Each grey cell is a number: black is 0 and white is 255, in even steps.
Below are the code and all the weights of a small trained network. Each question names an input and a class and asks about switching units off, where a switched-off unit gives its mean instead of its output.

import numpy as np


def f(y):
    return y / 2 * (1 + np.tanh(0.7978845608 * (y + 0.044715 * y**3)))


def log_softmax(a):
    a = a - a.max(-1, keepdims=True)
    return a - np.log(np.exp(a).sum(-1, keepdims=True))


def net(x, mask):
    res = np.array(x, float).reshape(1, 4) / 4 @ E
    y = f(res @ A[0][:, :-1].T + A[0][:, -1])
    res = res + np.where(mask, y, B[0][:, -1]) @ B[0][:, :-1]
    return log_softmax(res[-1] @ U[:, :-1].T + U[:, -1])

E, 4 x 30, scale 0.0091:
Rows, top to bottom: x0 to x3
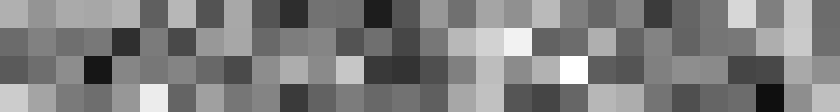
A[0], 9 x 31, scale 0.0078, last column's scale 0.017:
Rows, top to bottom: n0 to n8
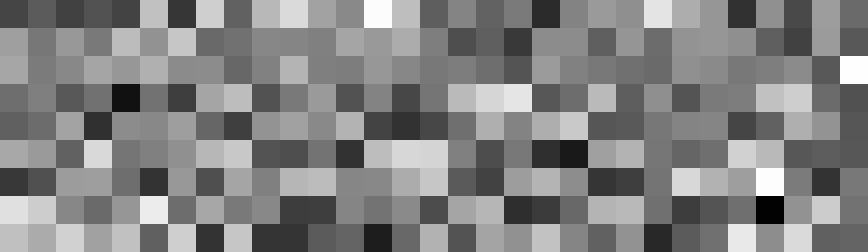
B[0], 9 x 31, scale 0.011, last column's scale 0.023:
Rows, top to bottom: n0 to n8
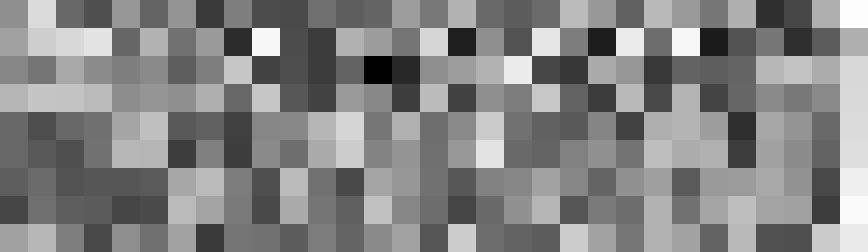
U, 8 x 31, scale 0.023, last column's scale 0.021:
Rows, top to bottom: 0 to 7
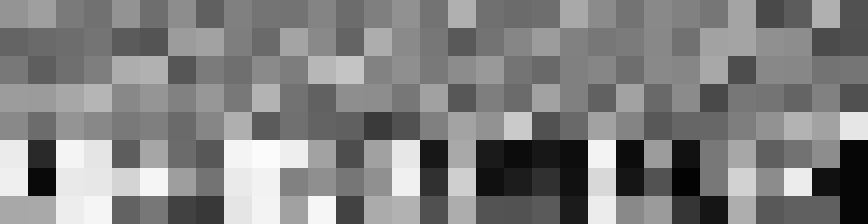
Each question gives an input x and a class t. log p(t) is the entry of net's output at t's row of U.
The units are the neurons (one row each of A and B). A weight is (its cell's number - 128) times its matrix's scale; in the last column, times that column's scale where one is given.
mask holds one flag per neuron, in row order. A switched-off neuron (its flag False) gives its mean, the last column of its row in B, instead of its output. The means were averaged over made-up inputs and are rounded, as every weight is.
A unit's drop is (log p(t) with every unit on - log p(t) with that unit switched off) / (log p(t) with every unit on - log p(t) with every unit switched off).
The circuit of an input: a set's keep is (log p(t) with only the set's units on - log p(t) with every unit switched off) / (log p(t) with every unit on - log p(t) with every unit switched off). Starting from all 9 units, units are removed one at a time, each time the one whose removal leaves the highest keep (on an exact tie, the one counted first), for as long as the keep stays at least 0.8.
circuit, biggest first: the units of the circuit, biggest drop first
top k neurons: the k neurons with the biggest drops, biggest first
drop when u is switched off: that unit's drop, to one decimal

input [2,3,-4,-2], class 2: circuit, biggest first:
[n5]
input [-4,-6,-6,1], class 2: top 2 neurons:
[n5 n3]
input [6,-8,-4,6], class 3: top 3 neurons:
[n1 n0 n6]
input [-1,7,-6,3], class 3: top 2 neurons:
[n3 n4]
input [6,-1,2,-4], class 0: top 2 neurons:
[n8 n7]
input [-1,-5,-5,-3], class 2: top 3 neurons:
[n5 n3 n7]
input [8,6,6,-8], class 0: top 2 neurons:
[n8 n7]
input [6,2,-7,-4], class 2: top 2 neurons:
[n5 n0]
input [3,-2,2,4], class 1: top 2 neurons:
[n7 n0]
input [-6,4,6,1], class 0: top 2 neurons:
[n0 n5]
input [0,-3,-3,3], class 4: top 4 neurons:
[n6 n4 n2 n3]
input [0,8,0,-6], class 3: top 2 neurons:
[n3 n7]
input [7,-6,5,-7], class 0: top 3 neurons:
[n8 n7 n3]
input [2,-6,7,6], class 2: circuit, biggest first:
[n4]
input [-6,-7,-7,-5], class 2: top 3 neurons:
[n5 n3 n8]
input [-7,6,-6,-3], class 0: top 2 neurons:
[n0 n4]
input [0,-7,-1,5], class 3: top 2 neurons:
[n1 n6]
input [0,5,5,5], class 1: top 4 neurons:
[n7 n5 n1 n2]
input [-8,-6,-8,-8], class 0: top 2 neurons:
[n0 n7]
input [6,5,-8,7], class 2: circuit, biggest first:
[n5]
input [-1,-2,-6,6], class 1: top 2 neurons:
[n7 n4]
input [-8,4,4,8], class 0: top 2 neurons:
[n0 n6]
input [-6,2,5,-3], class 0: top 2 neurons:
[n0 n5]
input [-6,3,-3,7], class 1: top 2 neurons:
[n7 n8]
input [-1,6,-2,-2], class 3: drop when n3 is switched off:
0.7
